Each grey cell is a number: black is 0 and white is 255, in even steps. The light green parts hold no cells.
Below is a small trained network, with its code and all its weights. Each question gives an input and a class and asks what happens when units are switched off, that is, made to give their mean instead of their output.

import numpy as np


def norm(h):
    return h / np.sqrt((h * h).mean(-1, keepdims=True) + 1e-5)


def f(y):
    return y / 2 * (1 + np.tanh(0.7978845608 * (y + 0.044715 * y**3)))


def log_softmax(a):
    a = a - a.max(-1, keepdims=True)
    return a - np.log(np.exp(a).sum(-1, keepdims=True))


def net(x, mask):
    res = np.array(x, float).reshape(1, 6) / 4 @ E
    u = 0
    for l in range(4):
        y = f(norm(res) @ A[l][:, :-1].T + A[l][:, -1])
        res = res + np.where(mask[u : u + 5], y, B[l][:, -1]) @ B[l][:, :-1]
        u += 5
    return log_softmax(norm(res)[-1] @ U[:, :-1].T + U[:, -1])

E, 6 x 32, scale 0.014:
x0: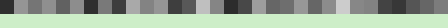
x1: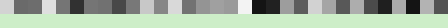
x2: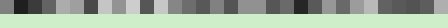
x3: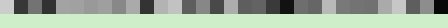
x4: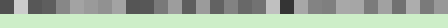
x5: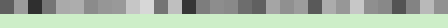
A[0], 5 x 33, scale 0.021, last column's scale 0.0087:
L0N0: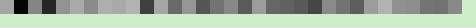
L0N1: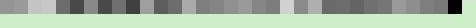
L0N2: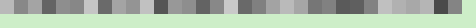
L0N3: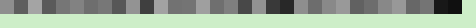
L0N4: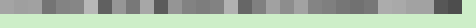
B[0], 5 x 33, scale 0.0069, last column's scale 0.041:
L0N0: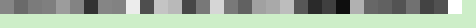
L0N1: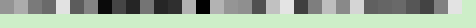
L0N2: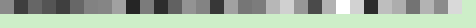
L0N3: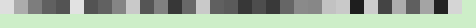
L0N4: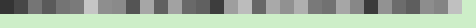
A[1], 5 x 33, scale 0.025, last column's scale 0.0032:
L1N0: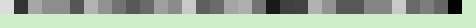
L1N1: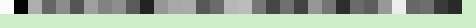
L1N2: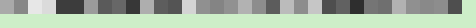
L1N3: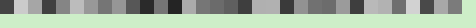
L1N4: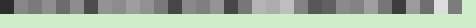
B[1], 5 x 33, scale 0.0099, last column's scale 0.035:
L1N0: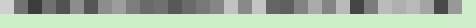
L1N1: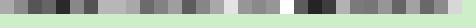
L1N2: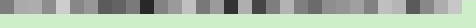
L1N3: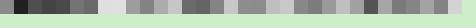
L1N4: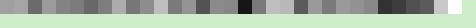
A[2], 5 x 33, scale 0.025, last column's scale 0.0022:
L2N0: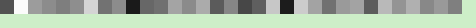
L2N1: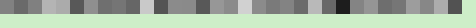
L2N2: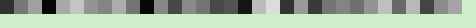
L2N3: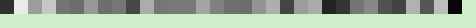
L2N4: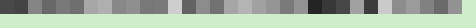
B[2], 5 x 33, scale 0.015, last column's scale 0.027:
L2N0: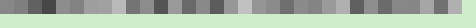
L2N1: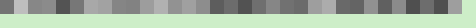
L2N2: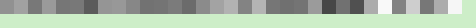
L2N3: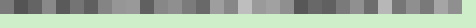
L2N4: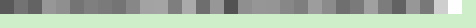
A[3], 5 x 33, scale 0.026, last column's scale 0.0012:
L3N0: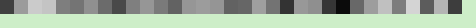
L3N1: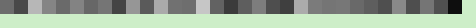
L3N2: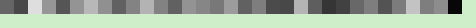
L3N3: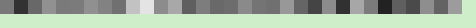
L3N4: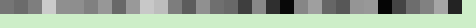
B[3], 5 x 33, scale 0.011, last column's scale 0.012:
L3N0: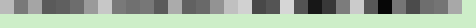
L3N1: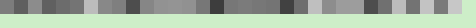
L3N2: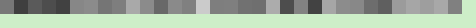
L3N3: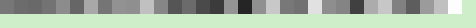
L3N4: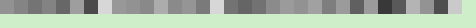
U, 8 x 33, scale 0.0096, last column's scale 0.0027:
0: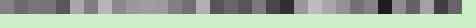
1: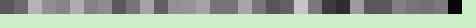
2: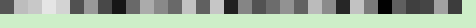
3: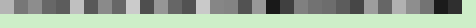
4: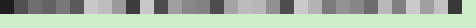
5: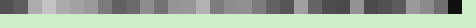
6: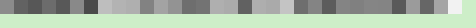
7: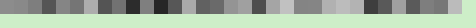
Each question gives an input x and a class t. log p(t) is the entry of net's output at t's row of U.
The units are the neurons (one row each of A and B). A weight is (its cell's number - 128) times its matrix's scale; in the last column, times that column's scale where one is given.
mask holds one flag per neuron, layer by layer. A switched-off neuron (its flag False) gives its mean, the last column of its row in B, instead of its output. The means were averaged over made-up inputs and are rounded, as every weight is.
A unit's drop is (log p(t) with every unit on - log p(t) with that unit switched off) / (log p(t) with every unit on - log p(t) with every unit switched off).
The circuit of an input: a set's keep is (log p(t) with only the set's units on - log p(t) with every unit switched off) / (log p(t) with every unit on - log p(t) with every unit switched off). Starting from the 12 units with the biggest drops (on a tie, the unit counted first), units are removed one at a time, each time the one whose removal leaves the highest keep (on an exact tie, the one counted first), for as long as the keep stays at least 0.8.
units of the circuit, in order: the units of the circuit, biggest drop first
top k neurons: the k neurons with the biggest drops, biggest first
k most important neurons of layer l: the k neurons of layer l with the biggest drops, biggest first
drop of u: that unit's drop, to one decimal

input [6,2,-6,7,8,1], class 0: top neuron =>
[L0N3]
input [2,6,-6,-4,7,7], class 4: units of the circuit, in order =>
[L1N4 L0N0]
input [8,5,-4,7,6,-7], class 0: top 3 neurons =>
[L0N3 L3N1 L2N2]
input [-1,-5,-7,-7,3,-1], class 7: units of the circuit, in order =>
[L0N1 L0N0]
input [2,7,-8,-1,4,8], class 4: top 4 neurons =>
[L2N0 L1N4 L0N3 L0N4]
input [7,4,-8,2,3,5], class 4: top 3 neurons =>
[L0N0 L0N1 L0N3]
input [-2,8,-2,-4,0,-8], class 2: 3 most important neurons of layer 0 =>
[L0N1 L0N2 L0N3]
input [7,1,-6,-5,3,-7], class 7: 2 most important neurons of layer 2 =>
[L2N4 L2N0]
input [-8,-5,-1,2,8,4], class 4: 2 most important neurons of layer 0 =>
[L0N4 L0N2]
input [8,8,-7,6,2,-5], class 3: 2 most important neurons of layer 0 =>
[L0N3 L0N2]
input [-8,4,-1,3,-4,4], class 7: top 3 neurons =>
[L0N2 L0N0 L2N2]
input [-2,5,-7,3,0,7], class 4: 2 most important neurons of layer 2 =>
[L2N4 L2N0]
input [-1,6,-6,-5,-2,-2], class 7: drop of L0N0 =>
0.1
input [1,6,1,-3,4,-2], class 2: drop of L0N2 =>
0.2
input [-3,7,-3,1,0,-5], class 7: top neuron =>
[L0N1]
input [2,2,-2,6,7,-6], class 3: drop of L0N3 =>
0.7
